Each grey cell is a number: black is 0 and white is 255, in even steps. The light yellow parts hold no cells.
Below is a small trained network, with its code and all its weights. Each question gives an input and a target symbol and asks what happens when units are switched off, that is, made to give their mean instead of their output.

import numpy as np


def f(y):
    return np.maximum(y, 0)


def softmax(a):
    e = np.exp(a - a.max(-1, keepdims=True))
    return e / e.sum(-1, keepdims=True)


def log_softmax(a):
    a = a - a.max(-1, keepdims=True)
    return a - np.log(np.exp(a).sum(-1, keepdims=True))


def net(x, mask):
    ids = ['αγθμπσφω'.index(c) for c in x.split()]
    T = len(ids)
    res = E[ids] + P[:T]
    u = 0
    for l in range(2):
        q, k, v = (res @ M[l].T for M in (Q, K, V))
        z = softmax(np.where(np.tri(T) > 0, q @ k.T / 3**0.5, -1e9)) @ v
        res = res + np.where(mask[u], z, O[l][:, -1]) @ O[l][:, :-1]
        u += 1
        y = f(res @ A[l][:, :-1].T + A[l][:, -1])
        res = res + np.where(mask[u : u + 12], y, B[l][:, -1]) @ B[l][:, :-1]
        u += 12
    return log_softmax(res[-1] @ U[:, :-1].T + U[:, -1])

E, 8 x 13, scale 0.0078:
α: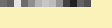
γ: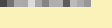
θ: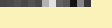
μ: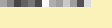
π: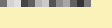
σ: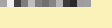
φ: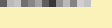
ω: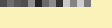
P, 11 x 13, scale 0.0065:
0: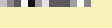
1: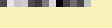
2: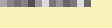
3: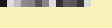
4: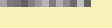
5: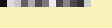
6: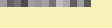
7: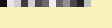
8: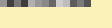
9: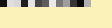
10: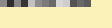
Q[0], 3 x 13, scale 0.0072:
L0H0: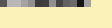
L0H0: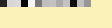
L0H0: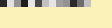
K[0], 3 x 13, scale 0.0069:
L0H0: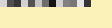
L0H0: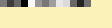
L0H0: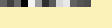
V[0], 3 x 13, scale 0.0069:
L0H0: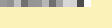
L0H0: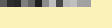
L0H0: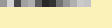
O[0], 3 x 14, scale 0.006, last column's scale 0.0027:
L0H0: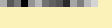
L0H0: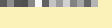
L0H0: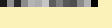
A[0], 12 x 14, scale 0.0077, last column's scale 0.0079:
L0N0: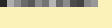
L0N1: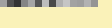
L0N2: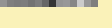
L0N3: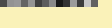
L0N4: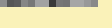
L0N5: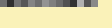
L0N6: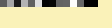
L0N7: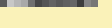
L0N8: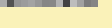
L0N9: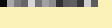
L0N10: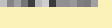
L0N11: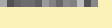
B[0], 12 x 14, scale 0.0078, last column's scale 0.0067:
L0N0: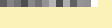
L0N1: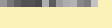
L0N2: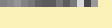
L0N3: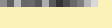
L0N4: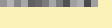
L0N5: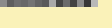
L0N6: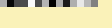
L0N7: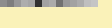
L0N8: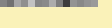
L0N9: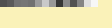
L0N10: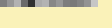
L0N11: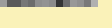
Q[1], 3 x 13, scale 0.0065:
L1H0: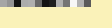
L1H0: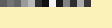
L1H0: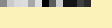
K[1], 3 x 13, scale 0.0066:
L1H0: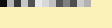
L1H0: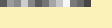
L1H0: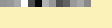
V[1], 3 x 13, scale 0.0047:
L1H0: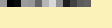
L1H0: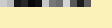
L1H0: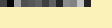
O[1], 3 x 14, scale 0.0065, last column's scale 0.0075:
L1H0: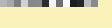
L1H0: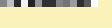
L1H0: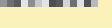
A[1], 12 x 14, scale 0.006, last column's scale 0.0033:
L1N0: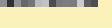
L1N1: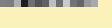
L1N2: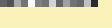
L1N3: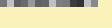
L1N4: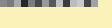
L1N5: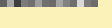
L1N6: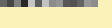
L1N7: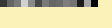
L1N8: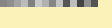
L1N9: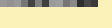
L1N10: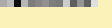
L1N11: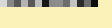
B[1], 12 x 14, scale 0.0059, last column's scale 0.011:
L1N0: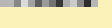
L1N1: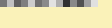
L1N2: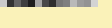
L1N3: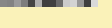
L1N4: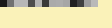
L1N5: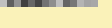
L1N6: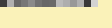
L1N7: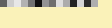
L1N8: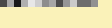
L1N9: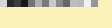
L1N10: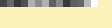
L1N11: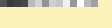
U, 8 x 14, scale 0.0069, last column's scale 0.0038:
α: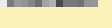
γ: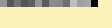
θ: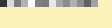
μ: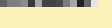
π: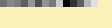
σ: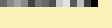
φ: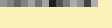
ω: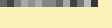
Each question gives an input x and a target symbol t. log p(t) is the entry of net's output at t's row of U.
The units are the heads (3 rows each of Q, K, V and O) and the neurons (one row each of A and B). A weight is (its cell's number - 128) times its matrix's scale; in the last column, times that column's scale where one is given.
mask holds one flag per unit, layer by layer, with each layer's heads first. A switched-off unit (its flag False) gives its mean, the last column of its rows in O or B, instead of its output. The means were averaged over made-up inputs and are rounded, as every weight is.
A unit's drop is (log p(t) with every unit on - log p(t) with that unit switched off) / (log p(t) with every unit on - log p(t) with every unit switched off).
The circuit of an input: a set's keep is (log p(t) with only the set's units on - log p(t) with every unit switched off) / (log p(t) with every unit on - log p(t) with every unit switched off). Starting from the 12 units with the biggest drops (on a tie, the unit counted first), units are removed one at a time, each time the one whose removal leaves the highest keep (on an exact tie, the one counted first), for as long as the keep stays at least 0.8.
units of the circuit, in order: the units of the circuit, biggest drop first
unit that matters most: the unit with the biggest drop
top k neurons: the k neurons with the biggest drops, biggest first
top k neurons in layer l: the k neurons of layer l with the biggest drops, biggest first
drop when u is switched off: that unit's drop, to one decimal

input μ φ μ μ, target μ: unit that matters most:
L1N3
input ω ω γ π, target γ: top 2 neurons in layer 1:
(L1N2; L1N3)
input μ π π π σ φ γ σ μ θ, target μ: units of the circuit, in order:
(L1H0; L0N1)
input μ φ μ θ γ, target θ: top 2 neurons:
(L0N9; L1N2)
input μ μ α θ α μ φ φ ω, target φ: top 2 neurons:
(L1N0; L0N2)
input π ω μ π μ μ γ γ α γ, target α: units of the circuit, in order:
(L0H0; L0N7; L0N3)
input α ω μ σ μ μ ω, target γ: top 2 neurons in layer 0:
(L0N9; L0N0)
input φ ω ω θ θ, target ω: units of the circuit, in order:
(L1H0; L1N10; L0N5)
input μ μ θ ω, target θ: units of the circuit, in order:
(L0H0; L1N2)
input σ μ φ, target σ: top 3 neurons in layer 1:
(L1N4; L1N1; L1N10)
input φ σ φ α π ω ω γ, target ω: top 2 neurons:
(L0N10; L0N9)
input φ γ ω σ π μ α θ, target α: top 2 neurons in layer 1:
(L1N2; L1N1)
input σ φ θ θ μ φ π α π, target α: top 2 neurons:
(L0N3; L0N0)
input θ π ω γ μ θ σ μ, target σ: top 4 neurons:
(L1N7; L1N3; L1N6; L1N2)
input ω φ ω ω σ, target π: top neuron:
(L1N3)
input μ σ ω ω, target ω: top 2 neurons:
(L0N9; L1N10)
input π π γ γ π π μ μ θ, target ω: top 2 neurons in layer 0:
(L0N10; L0N5)
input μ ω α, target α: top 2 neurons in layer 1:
(L1N6; L1N4)
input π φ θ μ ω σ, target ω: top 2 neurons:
(L0N9; L0N0)
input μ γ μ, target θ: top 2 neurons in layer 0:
(L0N4; L0N1)
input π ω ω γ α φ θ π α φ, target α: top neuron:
(L0N7)
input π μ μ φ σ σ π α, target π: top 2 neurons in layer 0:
(L0N3; L0N10)
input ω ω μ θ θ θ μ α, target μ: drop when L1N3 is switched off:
0.2
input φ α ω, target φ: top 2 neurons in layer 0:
(L0N4; L0N11)
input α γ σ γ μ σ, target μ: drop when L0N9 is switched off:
0.1
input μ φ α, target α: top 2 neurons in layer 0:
(L0N5; L0N8)
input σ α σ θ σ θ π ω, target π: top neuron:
(L0N3)
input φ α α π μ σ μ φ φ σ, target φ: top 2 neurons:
(L0N9; L1N6)
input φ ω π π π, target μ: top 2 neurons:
(L1N4; L0N10)
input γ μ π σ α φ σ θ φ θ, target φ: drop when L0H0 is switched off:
0.5
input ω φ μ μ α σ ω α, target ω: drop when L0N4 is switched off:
0.0
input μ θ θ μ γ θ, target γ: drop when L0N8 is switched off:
0.1
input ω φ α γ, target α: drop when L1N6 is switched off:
0.1
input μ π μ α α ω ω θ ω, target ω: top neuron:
(L0N0)
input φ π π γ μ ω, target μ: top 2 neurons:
(L1N3; L0N1)
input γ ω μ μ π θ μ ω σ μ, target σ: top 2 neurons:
(L1N7; L1N3)
